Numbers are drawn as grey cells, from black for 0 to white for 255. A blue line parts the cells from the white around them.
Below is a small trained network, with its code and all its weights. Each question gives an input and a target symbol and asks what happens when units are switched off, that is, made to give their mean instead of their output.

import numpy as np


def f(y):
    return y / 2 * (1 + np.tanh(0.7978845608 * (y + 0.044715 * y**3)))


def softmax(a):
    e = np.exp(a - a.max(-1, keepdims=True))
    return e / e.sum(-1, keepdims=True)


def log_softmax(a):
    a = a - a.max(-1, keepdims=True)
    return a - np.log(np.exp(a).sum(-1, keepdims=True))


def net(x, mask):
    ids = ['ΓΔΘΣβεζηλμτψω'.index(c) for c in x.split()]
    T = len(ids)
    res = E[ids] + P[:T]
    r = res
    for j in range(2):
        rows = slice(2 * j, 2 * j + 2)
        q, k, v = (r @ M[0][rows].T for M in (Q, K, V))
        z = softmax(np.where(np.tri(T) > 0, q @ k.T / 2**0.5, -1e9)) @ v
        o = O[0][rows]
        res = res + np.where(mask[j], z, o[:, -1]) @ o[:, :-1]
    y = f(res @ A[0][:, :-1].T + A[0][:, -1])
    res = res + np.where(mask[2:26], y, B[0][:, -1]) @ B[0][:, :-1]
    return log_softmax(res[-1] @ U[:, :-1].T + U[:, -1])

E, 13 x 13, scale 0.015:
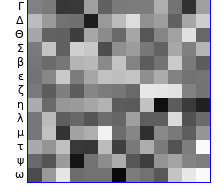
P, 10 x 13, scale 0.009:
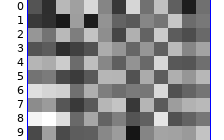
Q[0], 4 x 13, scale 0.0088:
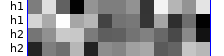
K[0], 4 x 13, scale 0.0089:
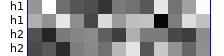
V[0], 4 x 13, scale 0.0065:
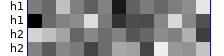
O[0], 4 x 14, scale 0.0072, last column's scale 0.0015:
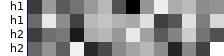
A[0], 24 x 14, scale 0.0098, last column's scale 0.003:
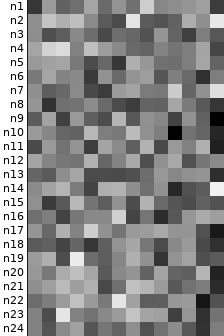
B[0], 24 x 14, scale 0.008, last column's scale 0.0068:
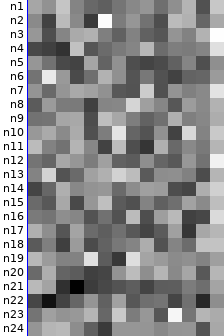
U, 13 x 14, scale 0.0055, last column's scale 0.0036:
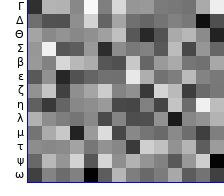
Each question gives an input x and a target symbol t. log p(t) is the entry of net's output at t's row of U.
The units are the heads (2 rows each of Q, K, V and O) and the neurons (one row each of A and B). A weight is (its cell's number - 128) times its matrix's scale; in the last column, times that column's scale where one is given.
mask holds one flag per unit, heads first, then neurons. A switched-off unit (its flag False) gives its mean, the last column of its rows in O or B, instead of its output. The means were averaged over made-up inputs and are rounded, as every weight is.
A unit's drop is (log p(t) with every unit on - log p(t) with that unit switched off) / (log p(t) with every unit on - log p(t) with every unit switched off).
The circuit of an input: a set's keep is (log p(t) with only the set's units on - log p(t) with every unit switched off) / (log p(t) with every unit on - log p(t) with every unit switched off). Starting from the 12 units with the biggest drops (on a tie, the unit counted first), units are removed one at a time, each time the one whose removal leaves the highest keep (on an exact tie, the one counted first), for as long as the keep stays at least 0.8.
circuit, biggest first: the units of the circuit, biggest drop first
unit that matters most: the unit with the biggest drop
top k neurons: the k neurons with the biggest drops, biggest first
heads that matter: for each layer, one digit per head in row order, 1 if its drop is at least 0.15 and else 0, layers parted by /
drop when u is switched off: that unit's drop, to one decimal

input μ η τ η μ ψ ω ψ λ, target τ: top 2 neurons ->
[n1, n4]
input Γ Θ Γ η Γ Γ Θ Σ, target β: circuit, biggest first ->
[n19, n16, n1]
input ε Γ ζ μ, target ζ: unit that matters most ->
n16
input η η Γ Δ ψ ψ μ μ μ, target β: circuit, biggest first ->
[h1, n24]
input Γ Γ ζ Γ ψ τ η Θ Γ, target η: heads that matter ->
01
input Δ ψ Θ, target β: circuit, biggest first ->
[h1, n24]
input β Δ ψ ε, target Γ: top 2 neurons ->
[n23, n14]
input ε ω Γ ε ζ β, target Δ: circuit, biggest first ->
[n22, h1]
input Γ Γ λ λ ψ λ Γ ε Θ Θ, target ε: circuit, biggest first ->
[h2, n18]
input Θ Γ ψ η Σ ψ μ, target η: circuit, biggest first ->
[h2, n4]
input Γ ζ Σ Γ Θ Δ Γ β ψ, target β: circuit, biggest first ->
[h1, n3, n24]
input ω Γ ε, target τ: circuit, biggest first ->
[h1, n1]
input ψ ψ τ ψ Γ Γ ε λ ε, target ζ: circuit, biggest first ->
[h1, n13]
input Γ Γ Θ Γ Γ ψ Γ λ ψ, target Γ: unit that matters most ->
h2
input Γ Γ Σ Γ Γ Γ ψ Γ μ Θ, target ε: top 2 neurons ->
[n18, n3]
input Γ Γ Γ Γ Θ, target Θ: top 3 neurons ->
[n10, n2, n23]
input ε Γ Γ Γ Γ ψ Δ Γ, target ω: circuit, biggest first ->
[h2, n9]
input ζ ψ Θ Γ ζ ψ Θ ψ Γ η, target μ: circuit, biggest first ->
[n6, n15]
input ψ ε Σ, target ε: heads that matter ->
00
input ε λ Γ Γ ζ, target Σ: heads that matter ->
00
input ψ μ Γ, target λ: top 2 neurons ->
[n10, n21]
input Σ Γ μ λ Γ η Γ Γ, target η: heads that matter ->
10
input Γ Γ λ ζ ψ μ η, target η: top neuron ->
[n4]
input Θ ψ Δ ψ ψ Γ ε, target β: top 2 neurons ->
[n24, n3]
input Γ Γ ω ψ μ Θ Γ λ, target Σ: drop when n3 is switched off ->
0.1
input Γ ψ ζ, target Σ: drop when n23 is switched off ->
0.2
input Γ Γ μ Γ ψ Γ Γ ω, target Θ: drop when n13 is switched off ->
0.2
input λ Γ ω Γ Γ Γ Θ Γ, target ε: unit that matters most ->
h2
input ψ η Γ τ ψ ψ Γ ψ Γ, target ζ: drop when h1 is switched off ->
1.5
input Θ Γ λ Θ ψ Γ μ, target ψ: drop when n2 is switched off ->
0.2
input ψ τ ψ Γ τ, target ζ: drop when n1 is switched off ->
0.0
